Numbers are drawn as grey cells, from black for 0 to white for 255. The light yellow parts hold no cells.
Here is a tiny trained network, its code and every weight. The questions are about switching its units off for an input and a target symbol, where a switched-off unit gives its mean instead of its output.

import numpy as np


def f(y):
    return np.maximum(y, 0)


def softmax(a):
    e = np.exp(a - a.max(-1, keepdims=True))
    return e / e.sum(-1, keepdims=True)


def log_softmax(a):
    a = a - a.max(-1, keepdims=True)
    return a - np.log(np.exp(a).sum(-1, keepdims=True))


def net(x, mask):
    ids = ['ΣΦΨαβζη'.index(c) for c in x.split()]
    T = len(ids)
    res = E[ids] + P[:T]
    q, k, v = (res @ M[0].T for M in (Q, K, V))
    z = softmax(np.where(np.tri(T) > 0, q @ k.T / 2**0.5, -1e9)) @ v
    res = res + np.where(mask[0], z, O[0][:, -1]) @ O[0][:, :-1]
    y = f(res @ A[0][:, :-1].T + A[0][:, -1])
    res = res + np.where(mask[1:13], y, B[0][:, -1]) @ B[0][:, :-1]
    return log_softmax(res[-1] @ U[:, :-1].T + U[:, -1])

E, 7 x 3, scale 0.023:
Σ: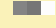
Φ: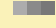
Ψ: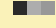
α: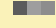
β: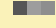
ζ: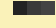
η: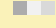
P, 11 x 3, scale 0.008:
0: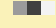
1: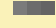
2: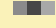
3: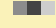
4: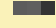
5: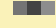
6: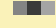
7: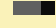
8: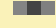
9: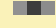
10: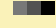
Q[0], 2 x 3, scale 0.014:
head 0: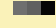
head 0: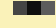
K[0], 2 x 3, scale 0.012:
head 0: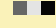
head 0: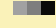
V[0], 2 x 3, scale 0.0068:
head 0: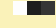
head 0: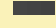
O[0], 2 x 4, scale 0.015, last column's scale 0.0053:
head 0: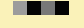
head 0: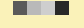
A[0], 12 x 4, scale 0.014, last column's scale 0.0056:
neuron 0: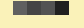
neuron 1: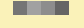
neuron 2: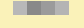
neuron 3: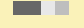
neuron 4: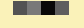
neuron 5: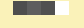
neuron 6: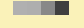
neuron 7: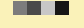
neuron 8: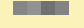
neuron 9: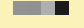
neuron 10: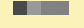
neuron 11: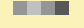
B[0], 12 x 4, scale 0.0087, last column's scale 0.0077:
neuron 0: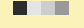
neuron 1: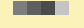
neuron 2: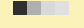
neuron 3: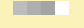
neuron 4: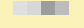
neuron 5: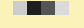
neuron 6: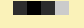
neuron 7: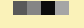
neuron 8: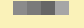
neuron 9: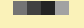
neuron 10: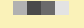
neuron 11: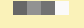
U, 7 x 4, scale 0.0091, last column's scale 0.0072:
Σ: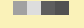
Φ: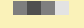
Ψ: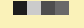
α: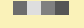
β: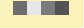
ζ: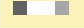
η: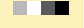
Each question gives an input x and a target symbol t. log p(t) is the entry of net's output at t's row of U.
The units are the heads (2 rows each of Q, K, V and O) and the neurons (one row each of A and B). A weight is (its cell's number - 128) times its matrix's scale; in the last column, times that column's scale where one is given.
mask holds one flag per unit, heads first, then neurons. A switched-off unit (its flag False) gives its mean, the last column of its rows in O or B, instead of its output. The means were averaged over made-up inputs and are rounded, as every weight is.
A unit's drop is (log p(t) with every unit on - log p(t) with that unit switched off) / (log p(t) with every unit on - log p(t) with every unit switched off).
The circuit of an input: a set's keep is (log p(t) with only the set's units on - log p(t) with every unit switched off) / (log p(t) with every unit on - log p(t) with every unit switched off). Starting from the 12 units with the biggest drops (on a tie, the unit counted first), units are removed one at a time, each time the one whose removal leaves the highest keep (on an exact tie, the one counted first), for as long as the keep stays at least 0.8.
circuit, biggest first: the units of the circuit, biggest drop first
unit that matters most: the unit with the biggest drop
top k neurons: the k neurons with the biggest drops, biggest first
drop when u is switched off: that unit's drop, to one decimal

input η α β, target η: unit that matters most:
head 0
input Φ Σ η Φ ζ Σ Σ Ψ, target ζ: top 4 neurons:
neuron 3; neuron 6; neuron 7; neuron 5
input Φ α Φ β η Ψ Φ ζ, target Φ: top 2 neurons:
neuron 5; neuron 10
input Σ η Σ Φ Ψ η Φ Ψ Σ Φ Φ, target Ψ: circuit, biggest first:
head 0; neuron 6; neuron 3
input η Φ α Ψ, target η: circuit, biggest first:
head 0; neuron 4
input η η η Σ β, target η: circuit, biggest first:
neuron 4; neuron 2
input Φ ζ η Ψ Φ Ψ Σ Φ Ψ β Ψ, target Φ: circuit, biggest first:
neuron 5; neuron 10
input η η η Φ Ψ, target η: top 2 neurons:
neuron 4; neuron 6
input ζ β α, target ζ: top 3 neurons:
neuron 3; neuron 5; neuron 6
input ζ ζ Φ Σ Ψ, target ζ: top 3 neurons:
neuron 3; neuron 6; neuron 7
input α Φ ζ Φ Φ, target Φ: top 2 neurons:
neuron 3; neuron 5
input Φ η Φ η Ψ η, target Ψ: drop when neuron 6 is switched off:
0.3
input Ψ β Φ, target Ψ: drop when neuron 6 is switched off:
0.3
